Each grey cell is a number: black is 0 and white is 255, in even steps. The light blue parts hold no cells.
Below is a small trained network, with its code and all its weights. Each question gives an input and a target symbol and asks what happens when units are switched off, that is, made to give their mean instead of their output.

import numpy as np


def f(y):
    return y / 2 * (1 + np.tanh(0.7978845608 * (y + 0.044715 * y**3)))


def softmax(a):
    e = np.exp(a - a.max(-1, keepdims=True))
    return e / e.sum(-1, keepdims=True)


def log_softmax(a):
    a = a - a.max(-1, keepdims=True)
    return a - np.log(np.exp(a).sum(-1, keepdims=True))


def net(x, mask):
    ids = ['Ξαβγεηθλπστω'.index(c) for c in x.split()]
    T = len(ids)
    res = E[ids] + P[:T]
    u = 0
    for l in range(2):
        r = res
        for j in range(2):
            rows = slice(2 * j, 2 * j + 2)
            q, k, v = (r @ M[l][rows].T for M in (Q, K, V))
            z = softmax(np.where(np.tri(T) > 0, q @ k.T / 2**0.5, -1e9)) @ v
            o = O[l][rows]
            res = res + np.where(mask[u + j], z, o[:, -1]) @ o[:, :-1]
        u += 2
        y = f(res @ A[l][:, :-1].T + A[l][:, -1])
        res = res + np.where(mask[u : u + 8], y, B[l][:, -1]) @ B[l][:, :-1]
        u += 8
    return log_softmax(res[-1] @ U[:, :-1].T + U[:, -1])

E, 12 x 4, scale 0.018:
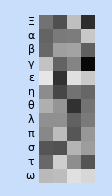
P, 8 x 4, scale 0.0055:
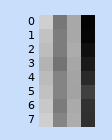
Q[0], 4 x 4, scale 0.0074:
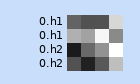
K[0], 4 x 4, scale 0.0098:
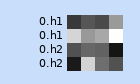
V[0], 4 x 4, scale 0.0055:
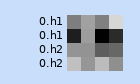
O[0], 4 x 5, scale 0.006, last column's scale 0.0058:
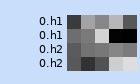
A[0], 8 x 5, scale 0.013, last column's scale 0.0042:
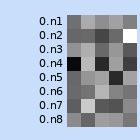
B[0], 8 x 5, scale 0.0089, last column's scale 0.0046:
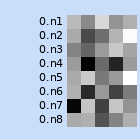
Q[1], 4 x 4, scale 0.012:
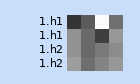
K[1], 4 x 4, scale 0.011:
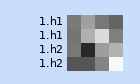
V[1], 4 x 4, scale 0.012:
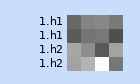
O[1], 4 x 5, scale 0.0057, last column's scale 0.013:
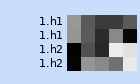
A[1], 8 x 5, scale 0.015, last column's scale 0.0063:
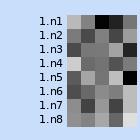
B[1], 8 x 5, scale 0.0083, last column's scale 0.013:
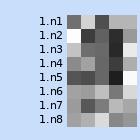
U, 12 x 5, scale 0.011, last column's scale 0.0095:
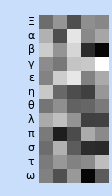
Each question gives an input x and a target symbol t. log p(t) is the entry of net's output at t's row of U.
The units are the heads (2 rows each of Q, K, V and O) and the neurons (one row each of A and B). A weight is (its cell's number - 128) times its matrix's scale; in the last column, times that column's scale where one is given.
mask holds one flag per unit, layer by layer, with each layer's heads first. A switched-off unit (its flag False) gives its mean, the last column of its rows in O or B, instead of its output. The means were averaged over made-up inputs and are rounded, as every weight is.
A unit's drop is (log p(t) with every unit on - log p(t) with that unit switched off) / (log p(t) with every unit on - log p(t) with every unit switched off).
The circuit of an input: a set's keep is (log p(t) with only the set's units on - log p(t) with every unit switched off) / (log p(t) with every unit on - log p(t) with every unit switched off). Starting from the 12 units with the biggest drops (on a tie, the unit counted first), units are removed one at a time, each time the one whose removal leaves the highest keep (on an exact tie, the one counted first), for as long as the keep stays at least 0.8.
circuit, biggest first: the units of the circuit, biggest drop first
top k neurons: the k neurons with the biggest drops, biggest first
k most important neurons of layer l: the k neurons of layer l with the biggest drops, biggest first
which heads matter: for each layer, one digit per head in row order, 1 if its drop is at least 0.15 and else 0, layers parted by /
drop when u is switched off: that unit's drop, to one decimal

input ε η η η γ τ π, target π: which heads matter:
01 / 01
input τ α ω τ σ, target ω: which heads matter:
10 / 01
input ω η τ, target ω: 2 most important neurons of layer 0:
0.n3; 0.n1
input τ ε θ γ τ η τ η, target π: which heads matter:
00 / 01
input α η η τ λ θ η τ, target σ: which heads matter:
11 / 00
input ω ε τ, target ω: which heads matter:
10 / 11
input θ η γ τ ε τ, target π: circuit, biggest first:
0.h1; 0.n4; 1.h2; 0.h2
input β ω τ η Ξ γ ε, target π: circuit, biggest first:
0.h1; 1.h2
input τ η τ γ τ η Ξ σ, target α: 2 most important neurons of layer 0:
0.n6; 0.n5
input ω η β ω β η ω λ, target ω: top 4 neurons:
0.n3; 0.n1; 1.n5; 1.n3
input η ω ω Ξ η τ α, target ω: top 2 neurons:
0.n3; 0.n1
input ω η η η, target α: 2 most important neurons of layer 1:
1.n6; 1.n5
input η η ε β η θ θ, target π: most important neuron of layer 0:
0.n2
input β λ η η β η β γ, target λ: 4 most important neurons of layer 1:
1.n1; 1.n4; 1.n8; 1.n5
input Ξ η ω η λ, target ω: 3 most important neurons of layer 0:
0.n3; 0.n1; 0.n4
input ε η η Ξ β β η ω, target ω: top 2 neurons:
1.n5; 0.n3
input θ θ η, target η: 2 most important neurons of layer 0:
0.n7; 0.n1
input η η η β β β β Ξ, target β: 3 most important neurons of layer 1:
1.n8; 1.n2; 1.n4
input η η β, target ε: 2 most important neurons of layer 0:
0.n5; 0.n2
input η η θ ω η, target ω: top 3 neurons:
0.n3; 0.n1; 1.n3
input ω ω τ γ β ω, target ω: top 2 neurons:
1.n5; 1.n3
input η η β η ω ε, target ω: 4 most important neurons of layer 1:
1.n5; 1.n3; 1.n1; 1.n7
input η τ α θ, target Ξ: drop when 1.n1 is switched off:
0.3
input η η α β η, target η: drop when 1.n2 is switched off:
0.5
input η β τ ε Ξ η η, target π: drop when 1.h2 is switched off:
0.3
